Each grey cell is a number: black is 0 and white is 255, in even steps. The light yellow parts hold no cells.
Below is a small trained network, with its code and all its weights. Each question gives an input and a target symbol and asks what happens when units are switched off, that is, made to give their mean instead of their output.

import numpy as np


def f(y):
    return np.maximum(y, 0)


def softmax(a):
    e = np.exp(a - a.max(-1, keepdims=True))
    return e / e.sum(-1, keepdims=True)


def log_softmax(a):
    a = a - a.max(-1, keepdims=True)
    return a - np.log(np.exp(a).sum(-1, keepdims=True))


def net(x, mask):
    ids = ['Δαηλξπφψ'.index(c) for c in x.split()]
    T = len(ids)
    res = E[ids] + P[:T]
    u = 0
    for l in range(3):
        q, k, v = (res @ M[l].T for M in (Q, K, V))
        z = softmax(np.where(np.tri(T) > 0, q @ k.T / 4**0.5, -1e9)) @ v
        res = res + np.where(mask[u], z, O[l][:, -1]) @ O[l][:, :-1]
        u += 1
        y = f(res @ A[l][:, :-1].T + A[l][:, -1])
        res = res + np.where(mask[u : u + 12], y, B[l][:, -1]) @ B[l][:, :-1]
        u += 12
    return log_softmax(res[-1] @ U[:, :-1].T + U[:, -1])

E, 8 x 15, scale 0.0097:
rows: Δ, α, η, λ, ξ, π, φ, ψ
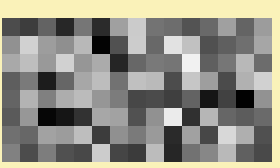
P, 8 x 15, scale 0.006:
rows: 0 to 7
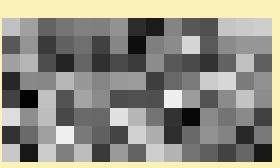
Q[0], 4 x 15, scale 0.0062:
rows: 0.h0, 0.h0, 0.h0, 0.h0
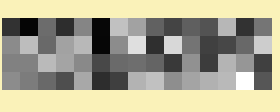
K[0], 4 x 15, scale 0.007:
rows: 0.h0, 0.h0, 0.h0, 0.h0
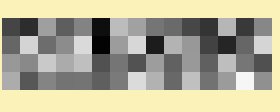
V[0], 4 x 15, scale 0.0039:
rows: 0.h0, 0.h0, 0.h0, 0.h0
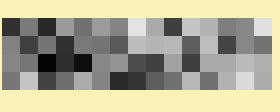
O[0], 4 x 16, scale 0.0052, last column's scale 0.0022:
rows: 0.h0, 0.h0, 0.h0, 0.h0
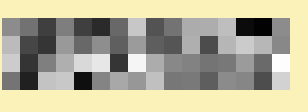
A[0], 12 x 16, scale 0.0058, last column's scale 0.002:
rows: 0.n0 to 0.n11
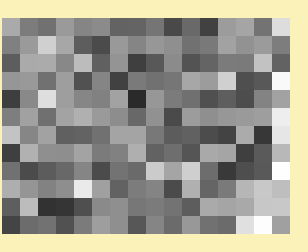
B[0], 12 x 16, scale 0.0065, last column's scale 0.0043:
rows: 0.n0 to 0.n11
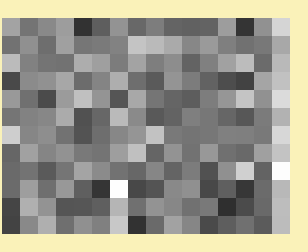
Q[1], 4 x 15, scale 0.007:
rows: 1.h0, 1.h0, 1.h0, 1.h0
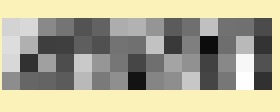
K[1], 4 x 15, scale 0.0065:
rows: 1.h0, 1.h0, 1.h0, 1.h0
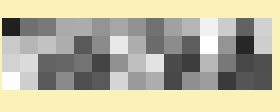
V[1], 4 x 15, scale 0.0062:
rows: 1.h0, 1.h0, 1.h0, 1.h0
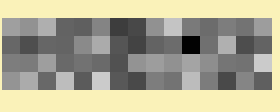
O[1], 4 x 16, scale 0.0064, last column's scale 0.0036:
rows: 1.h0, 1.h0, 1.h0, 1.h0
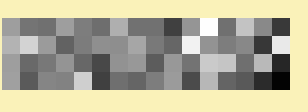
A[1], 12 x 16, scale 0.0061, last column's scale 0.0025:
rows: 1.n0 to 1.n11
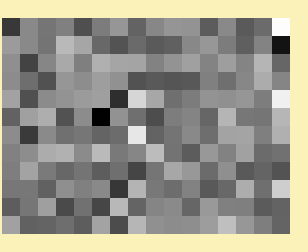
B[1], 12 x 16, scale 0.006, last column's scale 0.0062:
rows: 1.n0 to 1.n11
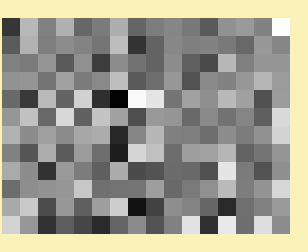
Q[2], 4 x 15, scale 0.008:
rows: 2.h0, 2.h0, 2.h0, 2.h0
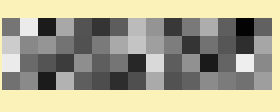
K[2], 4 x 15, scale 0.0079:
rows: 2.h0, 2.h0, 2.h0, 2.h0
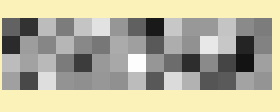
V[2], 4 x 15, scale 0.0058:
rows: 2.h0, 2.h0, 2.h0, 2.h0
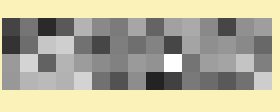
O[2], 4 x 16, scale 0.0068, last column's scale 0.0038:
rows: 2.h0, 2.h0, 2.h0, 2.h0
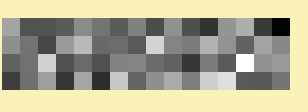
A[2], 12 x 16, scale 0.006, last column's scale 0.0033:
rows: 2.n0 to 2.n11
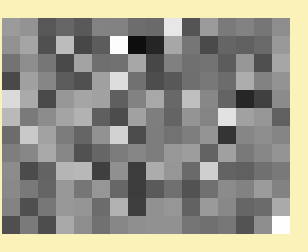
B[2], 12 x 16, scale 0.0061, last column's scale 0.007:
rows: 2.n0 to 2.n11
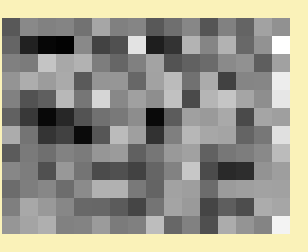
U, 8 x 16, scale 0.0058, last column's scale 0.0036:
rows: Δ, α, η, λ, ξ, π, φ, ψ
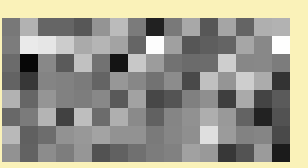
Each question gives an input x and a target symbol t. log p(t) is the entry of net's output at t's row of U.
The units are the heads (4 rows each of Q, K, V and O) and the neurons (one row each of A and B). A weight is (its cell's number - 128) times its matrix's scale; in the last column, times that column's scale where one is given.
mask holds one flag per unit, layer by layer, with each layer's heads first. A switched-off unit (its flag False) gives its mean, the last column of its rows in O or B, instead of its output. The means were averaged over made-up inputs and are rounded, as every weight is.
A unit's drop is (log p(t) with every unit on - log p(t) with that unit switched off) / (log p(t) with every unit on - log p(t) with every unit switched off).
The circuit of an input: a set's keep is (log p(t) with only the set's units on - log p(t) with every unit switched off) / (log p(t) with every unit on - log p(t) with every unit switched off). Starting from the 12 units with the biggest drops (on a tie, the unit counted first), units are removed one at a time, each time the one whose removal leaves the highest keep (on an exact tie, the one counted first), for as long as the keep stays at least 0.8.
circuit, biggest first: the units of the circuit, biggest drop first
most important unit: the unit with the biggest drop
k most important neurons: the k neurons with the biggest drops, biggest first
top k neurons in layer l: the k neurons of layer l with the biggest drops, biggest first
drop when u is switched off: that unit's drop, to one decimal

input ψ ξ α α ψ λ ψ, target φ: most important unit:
1.h0
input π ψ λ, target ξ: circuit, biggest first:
(0.h0 2.h0)
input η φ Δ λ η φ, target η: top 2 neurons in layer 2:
(2.n5 2.n3)
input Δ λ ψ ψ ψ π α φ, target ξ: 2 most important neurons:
(0.n4 0.n2)
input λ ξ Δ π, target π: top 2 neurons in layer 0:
(0.n4 0.n9)
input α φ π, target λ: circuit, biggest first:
(2.h0 1.h0)
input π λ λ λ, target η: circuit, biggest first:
(0.h0 1.n4)
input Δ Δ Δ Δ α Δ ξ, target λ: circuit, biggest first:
(2.h0 0.n4 1.h0 0.h0)
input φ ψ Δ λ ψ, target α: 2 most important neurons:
(0.n11 2.n1)
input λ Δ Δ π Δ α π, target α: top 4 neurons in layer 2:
(2.n1 2.n6 2.n5 2.n11)
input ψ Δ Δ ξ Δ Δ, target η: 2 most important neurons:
(0.n9 0.n11)
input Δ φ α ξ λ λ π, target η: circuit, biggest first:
(2.h0 1.n5 1.h0)
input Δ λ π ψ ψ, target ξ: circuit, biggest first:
(2.h0 1.h0)
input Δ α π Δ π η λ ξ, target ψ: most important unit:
0.n4
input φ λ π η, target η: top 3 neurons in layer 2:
(2.n1 2.n6 2.n3)
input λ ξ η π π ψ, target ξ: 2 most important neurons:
(0.n6 0.n11)
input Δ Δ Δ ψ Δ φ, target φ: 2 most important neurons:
(2.n4 0.n6)
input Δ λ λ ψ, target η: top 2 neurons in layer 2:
(2.n1 2.n6)
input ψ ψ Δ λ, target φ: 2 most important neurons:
(2.n4 0.n0)
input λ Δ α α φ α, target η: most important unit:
0.n9
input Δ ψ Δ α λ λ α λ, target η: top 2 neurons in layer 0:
(0.n10 0.n3)
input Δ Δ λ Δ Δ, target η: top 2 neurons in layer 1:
(1.n4 1.n6)
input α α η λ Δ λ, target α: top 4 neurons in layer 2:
(2.n1 2.n6 2.n5 2.n11)
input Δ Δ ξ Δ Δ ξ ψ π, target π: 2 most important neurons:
(0.n8 0.n9)
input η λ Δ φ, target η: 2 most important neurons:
(2.n1 0.n8)
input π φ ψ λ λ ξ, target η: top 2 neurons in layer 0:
(0.n4 0.n2)
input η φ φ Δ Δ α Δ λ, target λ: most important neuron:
(0.n8)
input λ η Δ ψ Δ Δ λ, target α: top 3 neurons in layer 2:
(2.n1 2.n6 2.n11)
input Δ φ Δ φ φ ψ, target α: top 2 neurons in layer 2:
(2.n1 2.n5)
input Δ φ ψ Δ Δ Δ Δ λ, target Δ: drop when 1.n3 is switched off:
0.0
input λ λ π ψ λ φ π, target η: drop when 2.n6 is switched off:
-0.1
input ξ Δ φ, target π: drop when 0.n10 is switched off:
0.2
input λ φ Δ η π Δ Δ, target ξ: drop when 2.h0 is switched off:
0.8
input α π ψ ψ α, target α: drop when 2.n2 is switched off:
-0.1
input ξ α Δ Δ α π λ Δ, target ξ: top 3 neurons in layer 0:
(0.n4 0.n8 0.n6)
